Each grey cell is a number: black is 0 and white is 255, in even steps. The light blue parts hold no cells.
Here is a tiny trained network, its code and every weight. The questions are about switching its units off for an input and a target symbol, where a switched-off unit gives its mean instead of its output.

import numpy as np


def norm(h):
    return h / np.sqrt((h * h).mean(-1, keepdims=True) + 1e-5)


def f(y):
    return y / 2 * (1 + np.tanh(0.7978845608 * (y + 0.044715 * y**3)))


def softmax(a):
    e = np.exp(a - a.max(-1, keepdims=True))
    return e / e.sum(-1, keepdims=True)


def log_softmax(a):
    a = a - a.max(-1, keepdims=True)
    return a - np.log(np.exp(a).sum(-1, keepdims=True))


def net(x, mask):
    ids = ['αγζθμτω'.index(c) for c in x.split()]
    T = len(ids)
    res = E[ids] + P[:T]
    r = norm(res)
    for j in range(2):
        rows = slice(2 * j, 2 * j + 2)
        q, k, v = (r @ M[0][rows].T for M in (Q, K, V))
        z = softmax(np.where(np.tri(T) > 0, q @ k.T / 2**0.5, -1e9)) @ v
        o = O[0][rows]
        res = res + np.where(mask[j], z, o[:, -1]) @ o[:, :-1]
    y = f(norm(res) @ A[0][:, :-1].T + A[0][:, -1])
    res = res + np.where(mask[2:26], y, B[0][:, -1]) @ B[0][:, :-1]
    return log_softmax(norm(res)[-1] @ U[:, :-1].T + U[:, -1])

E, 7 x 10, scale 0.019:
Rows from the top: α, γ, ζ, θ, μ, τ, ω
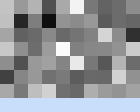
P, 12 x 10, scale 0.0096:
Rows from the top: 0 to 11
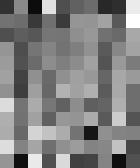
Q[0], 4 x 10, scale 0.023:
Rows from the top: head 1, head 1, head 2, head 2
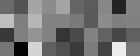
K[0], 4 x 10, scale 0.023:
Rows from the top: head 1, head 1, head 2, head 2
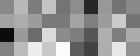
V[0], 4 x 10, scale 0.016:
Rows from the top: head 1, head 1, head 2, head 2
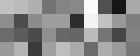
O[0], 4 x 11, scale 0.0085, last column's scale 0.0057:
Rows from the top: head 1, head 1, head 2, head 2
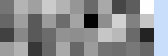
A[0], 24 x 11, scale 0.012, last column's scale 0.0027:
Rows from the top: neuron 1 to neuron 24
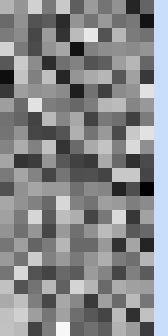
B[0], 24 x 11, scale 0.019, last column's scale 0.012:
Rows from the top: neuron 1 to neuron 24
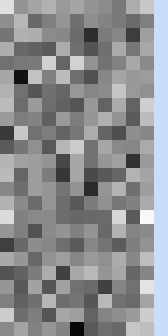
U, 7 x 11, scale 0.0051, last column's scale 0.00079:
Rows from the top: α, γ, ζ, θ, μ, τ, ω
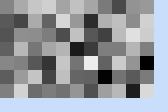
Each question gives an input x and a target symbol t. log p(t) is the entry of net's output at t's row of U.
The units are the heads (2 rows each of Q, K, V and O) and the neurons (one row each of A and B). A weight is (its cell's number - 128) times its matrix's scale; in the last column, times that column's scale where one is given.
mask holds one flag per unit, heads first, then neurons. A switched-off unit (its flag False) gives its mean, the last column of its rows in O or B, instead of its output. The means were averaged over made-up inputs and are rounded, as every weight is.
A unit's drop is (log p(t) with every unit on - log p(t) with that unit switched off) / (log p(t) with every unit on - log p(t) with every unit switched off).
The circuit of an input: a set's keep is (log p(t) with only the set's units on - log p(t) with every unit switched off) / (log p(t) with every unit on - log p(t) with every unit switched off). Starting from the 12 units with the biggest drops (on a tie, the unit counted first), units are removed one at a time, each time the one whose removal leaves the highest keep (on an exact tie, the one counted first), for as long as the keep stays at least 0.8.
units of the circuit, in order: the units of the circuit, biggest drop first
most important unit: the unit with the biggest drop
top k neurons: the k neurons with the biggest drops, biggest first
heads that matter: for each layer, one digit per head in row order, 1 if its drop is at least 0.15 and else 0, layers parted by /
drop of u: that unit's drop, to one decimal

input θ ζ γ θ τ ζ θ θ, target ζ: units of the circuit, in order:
[head 1; neuron 13]
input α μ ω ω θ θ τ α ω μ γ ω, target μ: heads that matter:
10
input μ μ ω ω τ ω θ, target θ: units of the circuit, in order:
[neuron 24]
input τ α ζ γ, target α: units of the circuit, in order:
[head 1; neuron 1; neuron 16]
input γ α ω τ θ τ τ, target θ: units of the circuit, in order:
[head 2; neuron 24]
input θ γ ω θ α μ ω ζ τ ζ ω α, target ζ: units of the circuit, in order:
[head 1; neuron 5; neuron 13]
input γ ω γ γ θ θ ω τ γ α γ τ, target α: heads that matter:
10
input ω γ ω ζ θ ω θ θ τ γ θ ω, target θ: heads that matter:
01
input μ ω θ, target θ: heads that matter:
00
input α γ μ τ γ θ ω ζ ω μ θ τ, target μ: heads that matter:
10
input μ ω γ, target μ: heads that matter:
11
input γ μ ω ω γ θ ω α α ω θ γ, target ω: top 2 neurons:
[neuron 12; neuron 21]
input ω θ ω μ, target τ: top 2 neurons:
[neuron 21; neuron 3]
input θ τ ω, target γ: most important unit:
neuron 11
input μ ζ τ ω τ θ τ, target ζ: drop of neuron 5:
0.2
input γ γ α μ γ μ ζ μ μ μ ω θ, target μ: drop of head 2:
0.3
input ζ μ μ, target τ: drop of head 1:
0.4
